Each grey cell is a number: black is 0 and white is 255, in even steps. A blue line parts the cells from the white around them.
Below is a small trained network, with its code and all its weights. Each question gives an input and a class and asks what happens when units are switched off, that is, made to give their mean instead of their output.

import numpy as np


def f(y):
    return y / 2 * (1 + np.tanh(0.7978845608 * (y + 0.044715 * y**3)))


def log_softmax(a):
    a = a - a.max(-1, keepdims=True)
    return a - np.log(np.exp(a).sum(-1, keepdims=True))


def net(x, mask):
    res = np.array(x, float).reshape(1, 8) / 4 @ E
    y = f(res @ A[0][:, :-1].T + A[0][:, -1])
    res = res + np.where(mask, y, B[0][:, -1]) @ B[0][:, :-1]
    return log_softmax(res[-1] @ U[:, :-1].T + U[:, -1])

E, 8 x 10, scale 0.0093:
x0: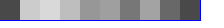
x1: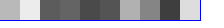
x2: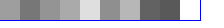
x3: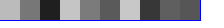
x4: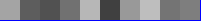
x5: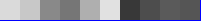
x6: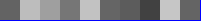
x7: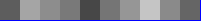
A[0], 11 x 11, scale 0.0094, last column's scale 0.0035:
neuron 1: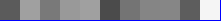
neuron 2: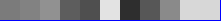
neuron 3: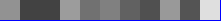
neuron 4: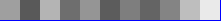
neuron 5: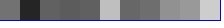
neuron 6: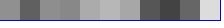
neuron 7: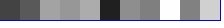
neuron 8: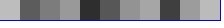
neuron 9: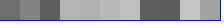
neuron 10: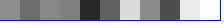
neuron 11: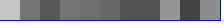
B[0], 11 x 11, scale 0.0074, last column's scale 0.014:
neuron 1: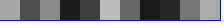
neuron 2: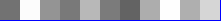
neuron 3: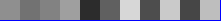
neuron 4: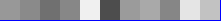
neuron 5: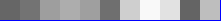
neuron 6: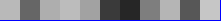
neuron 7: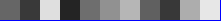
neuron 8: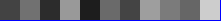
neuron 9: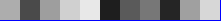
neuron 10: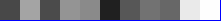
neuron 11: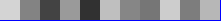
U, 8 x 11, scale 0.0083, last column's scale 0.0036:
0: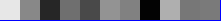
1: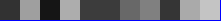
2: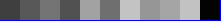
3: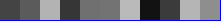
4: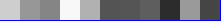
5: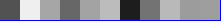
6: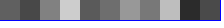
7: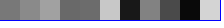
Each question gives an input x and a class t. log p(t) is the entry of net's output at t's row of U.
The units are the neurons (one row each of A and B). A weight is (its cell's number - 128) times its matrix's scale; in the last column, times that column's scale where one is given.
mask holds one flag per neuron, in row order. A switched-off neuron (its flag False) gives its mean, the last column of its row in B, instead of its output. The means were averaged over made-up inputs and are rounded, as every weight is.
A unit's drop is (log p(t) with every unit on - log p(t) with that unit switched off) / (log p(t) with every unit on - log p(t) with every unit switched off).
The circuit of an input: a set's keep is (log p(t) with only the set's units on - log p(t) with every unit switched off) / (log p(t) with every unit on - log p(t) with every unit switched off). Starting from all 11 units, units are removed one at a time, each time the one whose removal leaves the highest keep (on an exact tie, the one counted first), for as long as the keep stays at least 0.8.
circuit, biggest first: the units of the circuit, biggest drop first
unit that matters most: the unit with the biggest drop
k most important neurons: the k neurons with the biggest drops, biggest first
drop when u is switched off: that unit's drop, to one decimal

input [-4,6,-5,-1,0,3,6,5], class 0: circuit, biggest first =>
[neuron 11; neuron 10]
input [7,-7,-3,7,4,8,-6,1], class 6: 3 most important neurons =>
[neuron 3; neuron 6; neuron 10]
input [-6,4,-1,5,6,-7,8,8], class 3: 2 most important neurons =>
[neuron 7; neuron 1]
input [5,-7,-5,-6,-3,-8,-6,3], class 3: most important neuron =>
[neuron 7]
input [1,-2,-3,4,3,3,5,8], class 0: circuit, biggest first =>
[neuron 11; neuron 1]
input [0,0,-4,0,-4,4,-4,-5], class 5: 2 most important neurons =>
[neuron 2; neuron 1]
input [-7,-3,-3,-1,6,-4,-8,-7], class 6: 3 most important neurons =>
[neuron 5; neuron 3; neuron 8]
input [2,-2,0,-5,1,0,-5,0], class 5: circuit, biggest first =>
[neuron 7; neuron 3; neuron 9]
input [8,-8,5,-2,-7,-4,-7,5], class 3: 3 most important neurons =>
[neuron 7; neuron 8; neuron 11]
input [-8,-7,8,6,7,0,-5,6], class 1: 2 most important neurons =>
[neuron 8; neuron 10]
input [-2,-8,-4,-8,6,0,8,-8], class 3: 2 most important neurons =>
[neuron 7; neuron 1]
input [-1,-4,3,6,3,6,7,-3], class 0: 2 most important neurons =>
[neuron 11; neuron 3]
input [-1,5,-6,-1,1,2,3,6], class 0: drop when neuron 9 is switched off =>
0.1
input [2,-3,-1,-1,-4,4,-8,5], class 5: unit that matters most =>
neuron 2
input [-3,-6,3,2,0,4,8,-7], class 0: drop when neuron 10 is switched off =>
0.1
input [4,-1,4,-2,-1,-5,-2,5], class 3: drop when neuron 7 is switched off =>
0.3
